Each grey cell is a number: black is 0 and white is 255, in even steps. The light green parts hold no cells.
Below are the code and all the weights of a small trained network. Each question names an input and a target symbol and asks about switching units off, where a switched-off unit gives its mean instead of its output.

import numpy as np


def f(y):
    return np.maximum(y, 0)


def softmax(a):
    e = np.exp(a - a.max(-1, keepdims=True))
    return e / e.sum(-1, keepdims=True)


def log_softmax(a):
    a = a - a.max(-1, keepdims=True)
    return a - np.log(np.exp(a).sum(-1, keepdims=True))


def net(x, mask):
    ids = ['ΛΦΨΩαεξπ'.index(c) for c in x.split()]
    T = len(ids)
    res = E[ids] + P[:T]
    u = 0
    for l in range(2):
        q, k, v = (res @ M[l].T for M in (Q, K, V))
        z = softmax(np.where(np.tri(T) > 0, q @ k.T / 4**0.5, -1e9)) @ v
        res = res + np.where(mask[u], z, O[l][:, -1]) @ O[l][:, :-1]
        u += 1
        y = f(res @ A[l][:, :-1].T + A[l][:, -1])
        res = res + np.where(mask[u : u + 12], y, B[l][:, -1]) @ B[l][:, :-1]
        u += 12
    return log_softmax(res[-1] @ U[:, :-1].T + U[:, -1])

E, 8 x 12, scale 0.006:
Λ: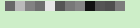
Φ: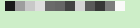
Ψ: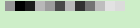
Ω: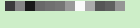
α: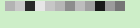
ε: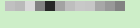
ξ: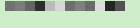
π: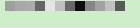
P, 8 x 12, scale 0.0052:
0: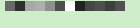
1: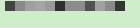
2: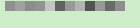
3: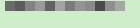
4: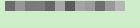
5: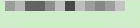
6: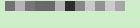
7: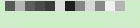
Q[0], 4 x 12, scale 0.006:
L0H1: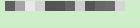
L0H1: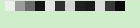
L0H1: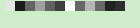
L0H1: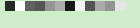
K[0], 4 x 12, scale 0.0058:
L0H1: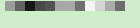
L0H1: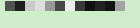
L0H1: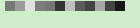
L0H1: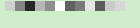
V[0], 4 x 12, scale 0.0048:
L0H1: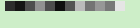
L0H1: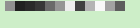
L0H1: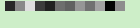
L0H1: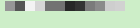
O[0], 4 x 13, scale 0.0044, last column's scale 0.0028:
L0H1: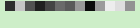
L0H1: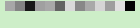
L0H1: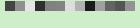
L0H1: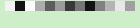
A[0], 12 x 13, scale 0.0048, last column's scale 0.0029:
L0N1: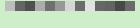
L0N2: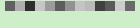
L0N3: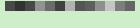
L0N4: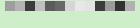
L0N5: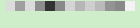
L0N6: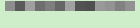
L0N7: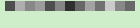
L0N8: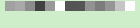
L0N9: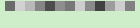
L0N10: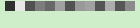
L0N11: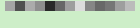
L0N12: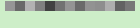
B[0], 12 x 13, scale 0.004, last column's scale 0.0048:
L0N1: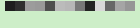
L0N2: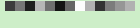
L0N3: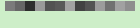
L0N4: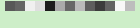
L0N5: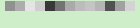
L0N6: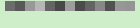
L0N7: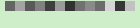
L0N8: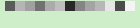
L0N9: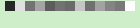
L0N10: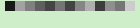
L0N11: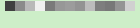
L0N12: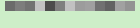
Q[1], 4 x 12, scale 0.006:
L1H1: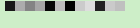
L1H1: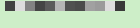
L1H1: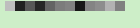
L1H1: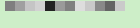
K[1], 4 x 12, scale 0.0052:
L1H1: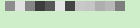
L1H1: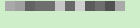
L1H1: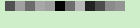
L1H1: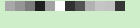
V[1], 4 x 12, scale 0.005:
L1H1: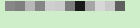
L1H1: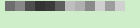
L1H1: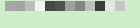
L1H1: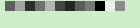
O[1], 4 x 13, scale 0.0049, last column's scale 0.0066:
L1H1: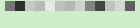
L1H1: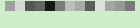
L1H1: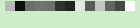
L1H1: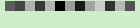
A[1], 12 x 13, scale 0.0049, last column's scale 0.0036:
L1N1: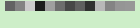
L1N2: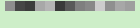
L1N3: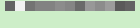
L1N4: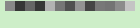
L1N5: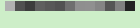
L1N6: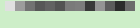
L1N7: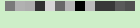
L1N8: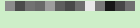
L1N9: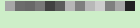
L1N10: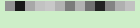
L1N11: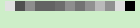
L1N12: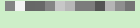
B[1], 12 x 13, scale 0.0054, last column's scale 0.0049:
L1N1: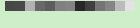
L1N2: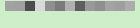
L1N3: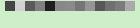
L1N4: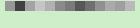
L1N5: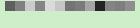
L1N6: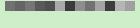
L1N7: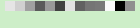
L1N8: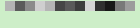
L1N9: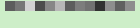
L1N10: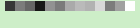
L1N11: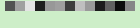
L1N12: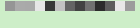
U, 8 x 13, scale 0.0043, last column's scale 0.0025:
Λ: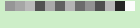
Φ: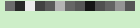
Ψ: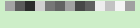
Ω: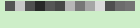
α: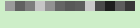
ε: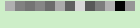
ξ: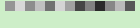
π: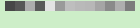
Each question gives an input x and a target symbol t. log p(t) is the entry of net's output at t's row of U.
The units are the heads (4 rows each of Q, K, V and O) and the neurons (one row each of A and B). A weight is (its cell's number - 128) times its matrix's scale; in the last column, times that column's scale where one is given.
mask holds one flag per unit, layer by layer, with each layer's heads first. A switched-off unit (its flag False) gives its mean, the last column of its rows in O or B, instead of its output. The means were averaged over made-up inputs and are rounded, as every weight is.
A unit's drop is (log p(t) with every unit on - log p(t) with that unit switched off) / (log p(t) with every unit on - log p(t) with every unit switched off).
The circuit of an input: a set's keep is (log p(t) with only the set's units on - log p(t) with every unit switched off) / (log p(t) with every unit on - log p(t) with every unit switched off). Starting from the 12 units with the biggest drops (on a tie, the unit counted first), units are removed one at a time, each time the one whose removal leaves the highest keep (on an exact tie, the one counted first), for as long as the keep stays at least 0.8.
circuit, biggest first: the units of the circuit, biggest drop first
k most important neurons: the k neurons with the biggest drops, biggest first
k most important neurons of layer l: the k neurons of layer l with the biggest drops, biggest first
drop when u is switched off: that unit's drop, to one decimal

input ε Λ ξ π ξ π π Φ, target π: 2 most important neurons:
L1N10; L0N8
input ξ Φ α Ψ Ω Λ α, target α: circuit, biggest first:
L1H1; L0H1; L1N8; L0N2
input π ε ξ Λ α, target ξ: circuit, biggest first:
L1H1; L0N4; L1N12
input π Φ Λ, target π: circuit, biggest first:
L1H1; L1N10; L0H1
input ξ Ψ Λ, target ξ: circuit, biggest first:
L1H1; L0H1; L1N12
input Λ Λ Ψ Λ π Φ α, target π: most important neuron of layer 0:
L0N4
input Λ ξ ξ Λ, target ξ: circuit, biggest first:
L1H1; L1N12
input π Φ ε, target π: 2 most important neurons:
L1N10; L0N4
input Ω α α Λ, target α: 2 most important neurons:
L1N8; L0N4
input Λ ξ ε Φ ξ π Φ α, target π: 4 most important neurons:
L1N10; L0N4; L0N8; L0N2
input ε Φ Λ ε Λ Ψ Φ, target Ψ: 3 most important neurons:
L1N2; L0N7; L0N8
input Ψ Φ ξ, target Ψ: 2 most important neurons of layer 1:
L1N2; L1N4
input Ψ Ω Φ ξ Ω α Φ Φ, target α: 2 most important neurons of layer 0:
L0N7; L0N10
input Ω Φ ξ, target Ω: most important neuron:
L0N4
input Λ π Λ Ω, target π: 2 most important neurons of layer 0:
L0N4; L0N2
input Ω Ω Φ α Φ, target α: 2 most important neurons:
L1N8; L0N2
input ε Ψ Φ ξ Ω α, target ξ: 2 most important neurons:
L0N2; L0N4
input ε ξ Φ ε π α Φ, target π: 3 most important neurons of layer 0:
L0N8; L0N2; L0N4
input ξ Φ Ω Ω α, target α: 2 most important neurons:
L1N8; L0N2
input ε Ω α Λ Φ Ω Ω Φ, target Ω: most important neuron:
L0N9
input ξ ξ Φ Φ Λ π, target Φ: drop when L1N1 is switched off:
0.5
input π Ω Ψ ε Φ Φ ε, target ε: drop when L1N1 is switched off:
0.1
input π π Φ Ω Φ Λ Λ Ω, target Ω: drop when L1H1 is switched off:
0.8
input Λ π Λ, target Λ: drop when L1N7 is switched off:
0.6
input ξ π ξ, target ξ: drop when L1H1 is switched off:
1.0
